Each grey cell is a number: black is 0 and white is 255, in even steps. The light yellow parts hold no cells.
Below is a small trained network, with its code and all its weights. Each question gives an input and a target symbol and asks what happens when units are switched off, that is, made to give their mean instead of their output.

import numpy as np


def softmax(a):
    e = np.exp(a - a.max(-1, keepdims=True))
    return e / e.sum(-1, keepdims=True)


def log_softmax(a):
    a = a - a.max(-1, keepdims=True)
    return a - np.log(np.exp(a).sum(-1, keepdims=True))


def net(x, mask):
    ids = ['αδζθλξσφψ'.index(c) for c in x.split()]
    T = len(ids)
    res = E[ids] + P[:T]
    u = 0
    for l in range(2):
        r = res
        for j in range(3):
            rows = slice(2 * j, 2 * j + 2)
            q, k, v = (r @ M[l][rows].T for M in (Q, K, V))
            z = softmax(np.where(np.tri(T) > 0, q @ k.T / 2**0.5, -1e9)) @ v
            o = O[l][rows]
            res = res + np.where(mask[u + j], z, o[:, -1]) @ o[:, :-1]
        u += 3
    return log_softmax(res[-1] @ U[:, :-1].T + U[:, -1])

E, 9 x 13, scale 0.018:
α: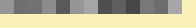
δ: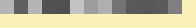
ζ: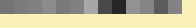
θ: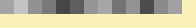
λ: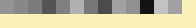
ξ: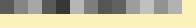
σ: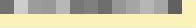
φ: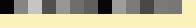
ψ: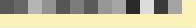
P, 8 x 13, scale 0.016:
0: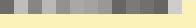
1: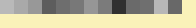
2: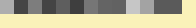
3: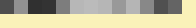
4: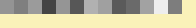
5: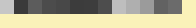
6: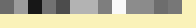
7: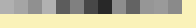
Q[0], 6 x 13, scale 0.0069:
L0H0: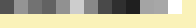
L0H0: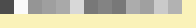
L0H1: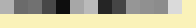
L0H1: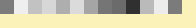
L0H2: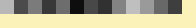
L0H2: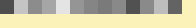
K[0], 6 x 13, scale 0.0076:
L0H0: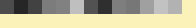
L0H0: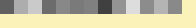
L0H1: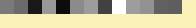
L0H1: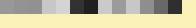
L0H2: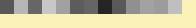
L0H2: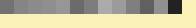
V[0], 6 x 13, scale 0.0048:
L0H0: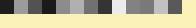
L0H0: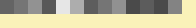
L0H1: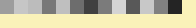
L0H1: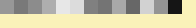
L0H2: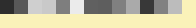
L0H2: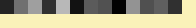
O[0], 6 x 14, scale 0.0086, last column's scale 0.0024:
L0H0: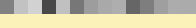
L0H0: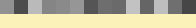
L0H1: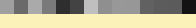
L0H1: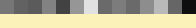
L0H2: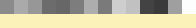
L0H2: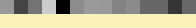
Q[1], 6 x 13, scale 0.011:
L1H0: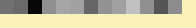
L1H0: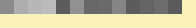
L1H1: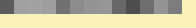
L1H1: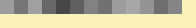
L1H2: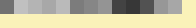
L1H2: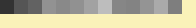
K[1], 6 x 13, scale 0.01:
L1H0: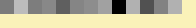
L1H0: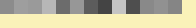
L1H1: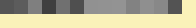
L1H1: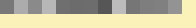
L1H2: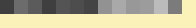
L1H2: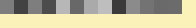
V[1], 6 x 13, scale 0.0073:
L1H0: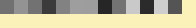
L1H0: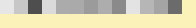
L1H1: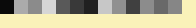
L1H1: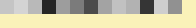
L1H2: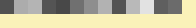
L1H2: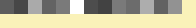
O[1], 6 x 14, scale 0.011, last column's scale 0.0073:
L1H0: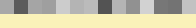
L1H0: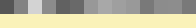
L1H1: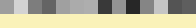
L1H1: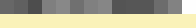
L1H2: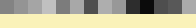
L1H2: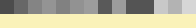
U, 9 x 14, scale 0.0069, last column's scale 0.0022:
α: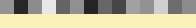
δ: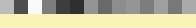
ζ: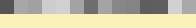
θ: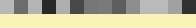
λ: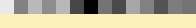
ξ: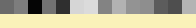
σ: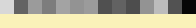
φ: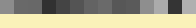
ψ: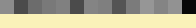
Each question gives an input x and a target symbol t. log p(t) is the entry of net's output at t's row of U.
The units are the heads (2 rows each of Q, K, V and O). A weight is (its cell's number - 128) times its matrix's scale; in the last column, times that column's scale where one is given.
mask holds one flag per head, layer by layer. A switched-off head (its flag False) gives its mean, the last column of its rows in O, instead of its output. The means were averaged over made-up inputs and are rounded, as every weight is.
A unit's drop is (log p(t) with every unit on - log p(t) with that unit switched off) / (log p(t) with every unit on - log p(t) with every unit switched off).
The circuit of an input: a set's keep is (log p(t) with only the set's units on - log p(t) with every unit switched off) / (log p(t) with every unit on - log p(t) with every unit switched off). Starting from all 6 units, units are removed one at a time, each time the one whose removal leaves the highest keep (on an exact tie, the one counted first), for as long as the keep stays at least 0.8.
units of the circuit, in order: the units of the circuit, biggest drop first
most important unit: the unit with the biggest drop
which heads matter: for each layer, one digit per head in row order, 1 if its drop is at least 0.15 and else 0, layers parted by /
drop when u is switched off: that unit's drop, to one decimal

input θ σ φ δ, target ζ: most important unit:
L0H2
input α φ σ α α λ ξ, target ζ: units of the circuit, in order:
(L0H0 L0H2)
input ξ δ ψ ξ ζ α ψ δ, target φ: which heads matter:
000 / 100
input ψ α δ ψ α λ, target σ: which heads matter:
000 / 010
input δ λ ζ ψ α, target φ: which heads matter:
010 / 100
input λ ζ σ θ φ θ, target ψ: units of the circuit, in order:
(L1H1 L1H2 L0H2)
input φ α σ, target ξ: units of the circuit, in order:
(L0H2 L1H1)
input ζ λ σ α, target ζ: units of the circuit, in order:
(L0H1 L1H0 L1H1)
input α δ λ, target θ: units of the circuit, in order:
(L1H2 L0H2)
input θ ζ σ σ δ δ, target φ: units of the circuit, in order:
(L1H1 L0H1 L1H0 L0H2)
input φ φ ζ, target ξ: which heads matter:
001 / 000
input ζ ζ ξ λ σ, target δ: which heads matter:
010 / 100
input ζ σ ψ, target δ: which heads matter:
101 / 110
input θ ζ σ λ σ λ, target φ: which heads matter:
010 / 110
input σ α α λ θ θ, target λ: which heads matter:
010 / 001
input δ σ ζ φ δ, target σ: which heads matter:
000 / 100
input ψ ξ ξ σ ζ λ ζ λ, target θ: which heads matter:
000 / 001
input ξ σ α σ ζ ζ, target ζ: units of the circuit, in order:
(L1H2 L0H2)
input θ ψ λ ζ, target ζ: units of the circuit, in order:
(L0H1 L1H0)
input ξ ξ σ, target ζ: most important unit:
L1H2
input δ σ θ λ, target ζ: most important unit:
L0H1
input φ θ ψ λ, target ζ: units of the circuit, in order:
(L0H0 L0H1)
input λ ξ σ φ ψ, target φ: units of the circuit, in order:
(L1H0 L0H1)
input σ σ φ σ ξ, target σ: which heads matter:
100 / 100
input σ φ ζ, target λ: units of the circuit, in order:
(L0H1 L1H2)
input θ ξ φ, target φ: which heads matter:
110 / 110
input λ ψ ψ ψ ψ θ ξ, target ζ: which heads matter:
101 / 001
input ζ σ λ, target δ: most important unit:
L1H1
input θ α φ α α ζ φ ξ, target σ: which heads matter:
000 / 100
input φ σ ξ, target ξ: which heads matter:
001 / 010
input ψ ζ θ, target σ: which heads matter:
000 / 010
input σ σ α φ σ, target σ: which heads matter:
000 / 100
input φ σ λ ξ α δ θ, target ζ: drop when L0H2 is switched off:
0.4
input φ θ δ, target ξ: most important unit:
L0H2
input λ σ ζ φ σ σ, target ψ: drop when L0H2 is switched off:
0.3
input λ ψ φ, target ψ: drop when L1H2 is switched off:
0.4
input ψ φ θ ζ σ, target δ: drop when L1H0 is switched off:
0.2
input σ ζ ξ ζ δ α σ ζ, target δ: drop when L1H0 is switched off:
0.3
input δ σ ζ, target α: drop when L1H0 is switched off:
0.0
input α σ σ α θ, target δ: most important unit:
L0H1
